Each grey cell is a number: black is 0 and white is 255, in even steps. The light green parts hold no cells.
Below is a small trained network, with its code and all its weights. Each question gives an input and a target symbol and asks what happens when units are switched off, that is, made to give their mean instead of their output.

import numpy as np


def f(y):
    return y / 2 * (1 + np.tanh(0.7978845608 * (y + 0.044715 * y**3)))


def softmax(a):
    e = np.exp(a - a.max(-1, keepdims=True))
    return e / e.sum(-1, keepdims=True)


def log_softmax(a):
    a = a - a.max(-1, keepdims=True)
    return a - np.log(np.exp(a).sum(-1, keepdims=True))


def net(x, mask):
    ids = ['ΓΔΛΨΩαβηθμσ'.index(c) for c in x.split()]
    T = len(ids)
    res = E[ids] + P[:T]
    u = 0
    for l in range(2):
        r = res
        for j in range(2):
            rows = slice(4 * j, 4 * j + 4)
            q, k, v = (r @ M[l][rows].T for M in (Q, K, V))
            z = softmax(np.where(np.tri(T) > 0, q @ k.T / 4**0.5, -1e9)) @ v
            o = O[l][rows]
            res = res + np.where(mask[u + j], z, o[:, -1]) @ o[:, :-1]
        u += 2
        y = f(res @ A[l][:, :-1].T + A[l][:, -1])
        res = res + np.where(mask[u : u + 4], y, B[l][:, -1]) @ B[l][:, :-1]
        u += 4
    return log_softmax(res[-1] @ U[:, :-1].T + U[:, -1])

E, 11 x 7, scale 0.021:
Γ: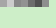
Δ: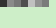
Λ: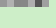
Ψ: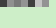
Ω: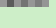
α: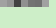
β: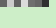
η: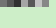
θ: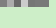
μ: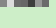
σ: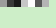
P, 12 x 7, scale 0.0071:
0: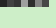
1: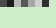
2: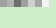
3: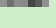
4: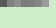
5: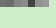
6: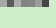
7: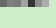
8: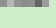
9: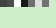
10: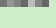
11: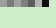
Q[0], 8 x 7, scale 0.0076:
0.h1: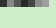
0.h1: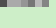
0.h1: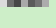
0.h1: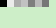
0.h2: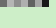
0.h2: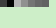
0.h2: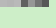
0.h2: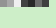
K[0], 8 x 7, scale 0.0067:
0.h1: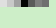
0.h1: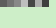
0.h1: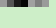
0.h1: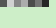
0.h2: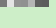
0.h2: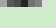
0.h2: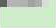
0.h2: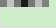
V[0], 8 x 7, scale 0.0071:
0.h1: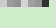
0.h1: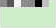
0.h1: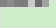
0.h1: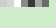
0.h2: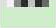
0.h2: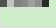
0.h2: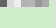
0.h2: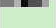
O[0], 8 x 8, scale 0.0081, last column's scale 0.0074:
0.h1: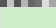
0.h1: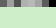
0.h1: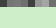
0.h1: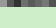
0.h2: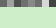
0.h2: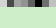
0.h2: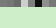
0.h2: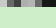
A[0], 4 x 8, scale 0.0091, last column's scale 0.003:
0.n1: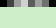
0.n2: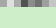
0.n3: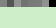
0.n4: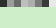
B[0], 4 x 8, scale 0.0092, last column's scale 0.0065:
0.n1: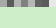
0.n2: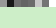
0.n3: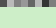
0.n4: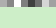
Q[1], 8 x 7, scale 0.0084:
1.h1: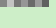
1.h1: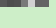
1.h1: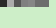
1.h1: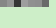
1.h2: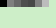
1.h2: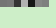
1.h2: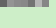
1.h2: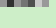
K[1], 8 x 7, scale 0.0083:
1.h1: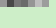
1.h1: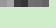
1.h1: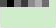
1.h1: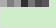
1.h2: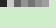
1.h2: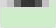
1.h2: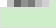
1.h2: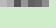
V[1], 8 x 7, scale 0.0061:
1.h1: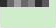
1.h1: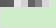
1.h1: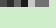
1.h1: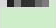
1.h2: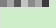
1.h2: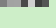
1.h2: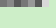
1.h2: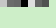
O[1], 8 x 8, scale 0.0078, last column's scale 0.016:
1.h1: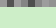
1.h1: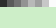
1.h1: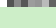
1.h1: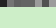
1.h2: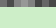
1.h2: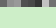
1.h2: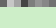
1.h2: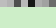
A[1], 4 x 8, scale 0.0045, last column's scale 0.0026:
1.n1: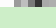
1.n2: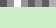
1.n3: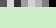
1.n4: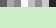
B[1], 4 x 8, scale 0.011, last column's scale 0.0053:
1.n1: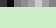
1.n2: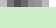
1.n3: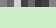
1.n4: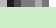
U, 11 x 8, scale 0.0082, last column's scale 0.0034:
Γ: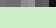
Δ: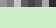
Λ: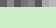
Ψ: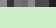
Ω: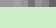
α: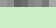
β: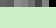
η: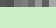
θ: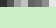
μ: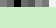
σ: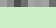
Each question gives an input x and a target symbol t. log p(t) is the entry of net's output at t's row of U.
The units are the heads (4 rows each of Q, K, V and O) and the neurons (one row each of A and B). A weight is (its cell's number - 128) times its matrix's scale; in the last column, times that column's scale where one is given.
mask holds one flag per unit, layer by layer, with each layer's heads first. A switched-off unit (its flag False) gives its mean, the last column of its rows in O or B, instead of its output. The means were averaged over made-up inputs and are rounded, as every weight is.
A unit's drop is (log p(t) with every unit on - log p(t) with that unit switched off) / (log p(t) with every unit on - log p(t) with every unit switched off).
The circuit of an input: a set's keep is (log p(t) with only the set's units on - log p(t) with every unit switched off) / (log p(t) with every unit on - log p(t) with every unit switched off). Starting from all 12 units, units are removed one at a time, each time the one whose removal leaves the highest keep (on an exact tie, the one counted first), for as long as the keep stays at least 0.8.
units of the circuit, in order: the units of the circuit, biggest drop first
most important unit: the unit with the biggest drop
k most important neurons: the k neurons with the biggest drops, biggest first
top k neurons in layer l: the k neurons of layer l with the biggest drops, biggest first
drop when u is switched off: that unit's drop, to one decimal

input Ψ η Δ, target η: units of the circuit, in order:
(0.h2)
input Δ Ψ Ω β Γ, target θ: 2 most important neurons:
(0.n4, 1.n4)
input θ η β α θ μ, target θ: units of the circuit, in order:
(1.h1, 0.h2)
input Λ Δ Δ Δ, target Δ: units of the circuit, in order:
(1.h2, 1.h1)
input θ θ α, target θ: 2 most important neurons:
(1.n2, 0.n2)
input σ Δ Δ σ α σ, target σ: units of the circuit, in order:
(0.h2, 0.h1, 1.h1)
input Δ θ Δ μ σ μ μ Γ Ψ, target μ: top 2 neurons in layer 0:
(0.n4, 0.n1)
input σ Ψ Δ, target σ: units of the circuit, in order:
(0.h2, 1.h1)
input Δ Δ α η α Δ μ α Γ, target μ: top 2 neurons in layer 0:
(0.n2, 0.n4)
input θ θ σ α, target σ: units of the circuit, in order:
(0.h1, 1.h1, 1.n4)
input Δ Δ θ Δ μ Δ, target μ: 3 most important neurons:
(0.n4, 0.n1, 1.n3)
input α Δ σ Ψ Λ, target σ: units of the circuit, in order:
(1.h1, 0.h1, 0.h2)
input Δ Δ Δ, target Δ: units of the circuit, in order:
(1.h1, 1.h2, 0.h1)
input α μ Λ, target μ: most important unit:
0.n2
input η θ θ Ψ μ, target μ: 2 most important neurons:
(0.n2, 0.n4)
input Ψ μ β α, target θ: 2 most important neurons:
(1.n2, 1.n4)
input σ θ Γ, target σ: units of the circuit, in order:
(0.h1, 1.h1, 1.n4)
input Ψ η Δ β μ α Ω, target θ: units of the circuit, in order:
(1.h1, 0.n4)
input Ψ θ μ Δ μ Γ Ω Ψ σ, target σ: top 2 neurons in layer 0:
(0.n4, 0.n1)
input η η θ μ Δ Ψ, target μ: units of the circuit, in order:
(0.h1)
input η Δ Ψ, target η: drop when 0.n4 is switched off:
0.0
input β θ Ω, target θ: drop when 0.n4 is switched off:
0.0
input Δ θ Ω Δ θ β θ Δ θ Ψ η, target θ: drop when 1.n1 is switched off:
0.0
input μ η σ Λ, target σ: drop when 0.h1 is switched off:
0.4
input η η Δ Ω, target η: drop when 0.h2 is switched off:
0.5
